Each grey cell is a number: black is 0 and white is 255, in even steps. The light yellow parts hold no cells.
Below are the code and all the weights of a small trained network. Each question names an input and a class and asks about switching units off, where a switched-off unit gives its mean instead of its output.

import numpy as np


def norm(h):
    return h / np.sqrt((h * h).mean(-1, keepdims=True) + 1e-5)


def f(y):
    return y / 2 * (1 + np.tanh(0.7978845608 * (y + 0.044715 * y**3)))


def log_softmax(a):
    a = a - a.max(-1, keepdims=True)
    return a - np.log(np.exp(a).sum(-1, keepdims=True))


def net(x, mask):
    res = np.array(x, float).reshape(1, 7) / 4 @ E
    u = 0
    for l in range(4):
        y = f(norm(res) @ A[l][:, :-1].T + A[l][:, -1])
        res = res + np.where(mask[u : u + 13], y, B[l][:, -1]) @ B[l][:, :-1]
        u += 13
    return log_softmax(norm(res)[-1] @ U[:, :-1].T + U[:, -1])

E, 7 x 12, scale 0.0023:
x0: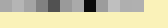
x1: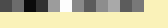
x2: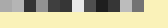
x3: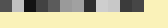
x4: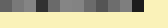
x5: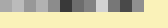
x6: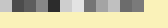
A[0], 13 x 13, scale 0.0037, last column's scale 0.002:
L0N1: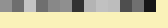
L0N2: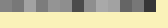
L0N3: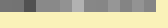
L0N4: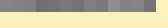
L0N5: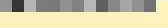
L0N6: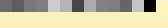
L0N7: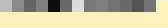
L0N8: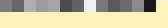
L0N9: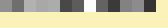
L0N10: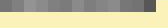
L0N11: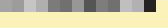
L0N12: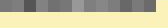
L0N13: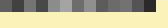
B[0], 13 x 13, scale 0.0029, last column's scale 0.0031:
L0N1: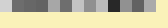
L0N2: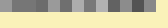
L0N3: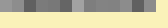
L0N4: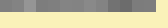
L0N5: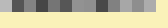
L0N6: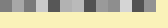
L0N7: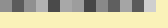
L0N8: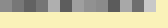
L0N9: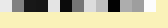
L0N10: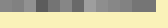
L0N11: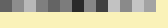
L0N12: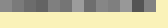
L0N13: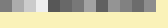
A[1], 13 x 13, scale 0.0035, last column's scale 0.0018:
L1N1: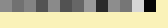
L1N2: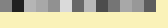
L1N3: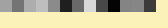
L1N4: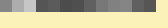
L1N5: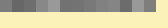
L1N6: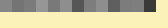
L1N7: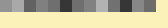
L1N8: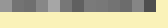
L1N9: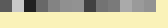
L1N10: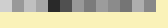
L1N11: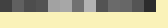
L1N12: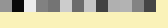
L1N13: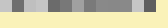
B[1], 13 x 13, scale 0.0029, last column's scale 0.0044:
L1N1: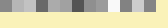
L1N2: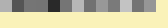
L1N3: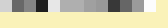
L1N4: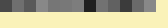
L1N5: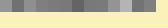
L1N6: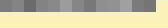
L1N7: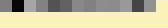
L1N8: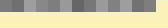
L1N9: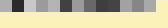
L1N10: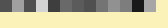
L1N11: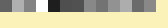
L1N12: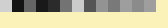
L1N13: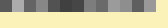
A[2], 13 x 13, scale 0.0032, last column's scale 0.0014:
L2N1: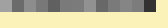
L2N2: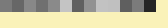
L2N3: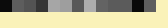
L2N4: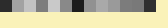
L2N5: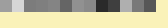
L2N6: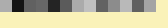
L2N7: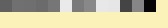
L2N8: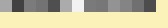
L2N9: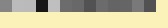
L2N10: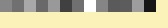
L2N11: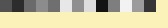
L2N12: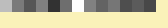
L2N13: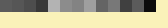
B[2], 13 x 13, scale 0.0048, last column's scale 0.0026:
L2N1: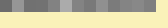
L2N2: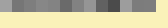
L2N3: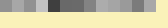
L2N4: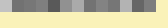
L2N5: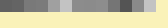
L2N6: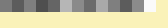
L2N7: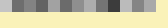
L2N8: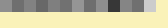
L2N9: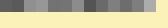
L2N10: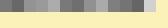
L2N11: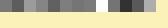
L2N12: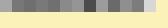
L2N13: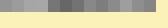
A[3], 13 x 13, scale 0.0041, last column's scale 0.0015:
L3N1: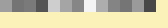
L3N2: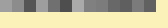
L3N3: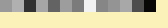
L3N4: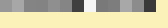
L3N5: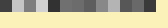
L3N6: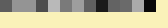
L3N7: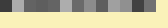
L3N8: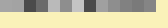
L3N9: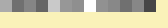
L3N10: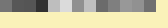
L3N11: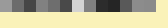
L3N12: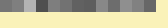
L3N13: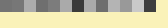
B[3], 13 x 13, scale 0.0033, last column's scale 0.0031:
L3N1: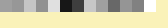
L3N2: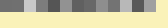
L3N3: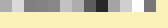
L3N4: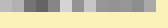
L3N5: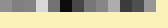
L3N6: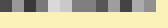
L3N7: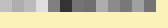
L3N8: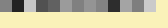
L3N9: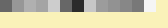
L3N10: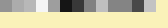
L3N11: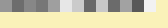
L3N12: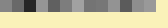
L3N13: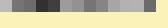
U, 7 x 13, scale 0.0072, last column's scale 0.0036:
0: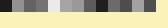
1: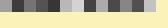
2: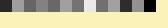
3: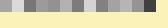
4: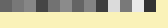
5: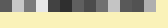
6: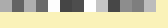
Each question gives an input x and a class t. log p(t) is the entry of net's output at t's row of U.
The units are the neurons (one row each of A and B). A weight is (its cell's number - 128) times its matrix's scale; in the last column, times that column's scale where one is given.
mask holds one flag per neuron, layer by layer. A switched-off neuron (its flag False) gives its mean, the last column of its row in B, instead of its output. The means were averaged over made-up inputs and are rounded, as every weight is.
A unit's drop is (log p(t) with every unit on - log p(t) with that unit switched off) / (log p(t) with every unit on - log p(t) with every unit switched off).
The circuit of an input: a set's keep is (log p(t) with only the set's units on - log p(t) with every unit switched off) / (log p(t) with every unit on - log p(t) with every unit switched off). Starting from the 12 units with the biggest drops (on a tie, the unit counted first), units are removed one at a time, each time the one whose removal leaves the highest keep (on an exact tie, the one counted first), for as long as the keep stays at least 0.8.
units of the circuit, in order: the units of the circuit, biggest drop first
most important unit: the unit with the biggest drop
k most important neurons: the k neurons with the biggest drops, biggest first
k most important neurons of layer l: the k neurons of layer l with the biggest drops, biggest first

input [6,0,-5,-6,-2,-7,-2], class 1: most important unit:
L1N12
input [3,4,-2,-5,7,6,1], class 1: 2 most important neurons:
(L0N9, L1N3)
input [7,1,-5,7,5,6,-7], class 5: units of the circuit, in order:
(L1N3, L0N9)
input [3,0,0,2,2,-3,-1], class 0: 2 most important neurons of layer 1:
(L1N9, L1N10)
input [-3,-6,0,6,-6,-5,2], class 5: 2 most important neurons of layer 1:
(L1N3, L1N10)
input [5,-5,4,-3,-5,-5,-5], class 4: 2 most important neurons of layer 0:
(L0N11, L0N1)
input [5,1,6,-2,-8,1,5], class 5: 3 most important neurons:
(L1N3, L1N10, L1N13)
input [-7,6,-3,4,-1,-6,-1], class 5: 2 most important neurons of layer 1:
(L1N11, L1N3)
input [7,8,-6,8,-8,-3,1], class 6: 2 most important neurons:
(L2N7, L3N10)
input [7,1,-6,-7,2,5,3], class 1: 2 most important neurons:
(L0N9, L1N12)
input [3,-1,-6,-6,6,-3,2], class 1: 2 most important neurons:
(L1N12, L1N2)
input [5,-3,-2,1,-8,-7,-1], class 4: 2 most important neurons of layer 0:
(L0N11, L0N7)
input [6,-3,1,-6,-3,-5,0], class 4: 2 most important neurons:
(L0N11, L1N1)
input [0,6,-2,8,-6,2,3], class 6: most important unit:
L2N7
